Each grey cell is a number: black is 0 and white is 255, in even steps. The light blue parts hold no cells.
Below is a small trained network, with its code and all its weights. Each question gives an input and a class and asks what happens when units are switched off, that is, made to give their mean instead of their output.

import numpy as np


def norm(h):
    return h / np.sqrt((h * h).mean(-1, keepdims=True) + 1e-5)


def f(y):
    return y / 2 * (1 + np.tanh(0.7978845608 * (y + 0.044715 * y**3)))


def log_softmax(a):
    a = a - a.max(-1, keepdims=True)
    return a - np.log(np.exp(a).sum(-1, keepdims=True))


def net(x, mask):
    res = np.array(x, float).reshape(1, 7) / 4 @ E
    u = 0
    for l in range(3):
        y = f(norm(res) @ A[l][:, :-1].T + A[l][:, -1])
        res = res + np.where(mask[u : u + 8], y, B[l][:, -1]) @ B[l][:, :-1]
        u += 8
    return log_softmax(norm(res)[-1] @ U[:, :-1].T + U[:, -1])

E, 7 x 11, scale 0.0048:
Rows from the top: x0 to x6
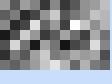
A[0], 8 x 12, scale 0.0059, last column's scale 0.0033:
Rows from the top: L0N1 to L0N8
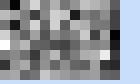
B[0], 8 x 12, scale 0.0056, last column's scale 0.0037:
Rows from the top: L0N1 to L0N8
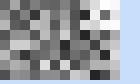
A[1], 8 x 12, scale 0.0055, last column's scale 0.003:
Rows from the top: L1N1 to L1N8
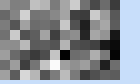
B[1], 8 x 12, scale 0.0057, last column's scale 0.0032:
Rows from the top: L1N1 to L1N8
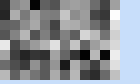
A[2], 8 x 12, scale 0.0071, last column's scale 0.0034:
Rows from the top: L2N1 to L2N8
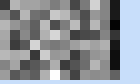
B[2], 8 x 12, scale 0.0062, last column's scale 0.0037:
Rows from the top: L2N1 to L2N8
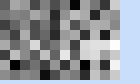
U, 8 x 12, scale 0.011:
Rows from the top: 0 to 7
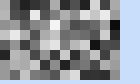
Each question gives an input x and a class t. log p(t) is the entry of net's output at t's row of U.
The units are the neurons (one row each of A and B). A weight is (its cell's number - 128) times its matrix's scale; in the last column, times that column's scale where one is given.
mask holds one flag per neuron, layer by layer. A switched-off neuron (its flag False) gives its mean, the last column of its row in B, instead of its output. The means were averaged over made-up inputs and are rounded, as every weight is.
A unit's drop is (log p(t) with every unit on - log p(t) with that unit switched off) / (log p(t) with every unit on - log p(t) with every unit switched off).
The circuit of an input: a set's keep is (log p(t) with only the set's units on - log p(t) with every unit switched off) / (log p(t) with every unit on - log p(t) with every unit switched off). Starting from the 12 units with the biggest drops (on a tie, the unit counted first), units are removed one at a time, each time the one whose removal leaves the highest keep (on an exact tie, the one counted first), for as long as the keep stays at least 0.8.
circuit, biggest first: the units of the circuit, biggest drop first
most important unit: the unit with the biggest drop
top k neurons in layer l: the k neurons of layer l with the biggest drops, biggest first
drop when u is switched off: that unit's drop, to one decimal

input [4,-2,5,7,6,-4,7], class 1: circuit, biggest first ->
(L0N3)
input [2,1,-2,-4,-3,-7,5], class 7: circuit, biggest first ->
(L0N1 L2N4)
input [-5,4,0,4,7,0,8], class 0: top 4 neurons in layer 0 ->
(L0N6 L0N8 L0N3 L0N1)
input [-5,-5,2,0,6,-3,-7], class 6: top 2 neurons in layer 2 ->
(L2N4 L2N6)
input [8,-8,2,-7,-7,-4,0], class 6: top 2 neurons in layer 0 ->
(L0N5 L0N4)
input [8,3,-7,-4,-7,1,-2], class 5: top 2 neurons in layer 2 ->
(L2N6 L2N7)
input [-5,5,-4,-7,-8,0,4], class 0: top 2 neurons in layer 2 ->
(L2N8 L2N4)
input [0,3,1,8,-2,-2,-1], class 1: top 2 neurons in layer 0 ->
(L0N2 L0N4)
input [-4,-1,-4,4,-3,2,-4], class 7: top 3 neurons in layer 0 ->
(L0N1 L0N3 L0N2)
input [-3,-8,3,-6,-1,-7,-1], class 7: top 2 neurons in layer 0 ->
(L0N4 L0N1)
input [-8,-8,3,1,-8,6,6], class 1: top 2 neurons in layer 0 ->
(L0N3 L0N1)
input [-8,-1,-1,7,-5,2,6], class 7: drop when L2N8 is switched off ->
-0.1
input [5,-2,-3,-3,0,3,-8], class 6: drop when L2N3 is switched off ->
0.0
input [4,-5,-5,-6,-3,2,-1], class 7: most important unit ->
L1N8
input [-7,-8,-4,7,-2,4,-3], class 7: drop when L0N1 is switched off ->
0.1
